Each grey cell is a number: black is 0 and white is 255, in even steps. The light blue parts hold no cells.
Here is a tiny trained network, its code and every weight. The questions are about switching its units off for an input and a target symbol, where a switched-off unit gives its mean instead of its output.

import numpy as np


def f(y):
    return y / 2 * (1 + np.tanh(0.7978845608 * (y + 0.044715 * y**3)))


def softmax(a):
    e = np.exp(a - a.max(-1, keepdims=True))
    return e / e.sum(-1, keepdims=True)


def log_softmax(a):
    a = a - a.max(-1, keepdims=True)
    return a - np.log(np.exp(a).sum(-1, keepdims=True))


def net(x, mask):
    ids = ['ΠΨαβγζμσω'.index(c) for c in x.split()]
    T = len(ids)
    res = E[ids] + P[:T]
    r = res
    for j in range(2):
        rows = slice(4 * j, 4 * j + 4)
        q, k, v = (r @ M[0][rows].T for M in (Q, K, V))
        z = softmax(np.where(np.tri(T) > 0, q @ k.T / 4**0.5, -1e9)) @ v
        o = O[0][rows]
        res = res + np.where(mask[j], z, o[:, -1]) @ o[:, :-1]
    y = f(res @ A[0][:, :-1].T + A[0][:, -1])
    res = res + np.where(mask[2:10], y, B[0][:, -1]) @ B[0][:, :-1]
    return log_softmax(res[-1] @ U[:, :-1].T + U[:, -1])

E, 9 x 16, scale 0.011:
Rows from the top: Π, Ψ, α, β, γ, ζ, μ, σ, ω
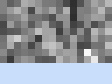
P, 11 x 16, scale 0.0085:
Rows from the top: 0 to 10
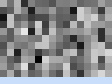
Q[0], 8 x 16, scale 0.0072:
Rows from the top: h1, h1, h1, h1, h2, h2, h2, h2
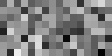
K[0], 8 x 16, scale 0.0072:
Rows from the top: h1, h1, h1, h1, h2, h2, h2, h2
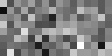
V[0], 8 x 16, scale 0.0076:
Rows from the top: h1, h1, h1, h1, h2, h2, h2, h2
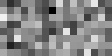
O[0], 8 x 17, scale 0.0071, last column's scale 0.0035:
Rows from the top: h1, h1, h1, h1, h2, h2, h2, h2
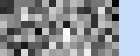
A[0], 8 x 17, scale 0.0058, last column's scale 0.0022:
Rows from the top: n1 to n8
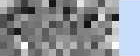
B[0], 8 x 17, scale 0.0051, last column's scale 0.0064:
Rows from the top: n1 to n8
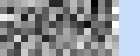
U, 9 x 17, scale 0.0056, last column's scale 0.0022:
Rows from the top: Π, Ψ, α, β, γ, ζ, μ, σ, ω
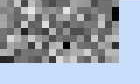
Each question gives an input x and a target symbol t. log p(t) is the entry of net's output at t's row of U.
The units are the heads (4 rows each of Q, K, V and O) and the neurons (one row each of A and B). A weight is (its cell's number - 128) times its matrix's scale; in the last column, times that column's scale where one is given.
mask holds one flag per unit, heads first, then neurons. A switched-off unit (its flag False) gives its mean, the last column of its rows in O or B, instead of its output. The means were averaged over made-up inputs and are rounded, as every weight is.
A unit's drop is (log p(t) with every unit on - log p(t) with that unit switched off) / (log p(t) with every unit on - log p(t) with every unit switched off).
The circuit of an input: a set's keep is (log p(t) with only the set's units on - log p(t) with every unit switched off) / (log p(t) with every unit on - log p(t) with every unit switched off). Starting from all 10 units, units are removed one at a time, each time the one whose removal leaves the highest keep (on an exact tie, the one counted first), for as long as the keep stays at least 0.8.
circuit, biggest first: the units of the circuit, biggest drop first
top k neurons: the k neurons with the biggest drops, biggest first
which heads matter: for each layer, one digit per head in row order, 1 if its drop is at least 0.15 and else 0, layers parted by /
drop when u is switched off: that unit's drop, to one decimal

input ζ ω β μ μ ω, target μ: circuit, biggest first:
(h2)
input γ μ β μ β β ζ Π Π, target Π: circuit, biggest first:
(h1; n1; h2)
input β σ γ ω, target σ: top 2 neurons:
(n4; n5)
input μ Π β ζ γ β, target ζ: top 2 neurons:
(n2; n5)
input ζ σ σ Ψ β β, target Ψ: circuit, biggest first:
(h1; h2)
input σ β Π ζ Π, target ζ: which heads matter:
01
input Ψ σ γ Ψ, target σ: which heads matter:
01
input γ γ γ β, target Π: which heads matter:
10
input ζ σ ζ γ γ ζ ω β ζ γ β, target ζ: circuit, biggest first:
(h2; n2)
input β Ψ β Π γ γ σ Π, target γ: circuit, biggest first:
(h2; h1)
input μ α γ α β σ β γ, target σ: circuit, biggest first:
(h2; n4)
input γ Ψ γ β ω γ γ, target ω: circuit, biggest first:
(h1; h2)
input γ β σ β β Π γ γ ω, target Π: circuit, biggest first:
(h1; n1)
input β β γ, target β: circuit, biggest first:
(h2)
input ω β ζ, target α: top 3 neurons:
(n3; n7; n2)
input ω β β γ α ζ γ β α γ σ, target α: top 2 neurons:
(n3; n7)
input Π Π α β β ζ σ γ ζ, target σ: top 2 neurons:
(n4; n7)
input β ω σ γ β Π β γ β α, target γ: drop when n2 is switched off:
0.0
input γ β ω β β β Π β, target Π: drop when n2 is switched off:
0.1
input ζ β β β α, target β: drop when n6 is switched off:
0.1
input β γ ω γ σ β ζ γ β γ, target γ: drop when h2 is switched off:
0.5
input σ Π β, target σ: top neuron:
(n4)
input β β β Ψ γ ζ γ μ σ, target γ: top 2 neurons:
(n7; n1)
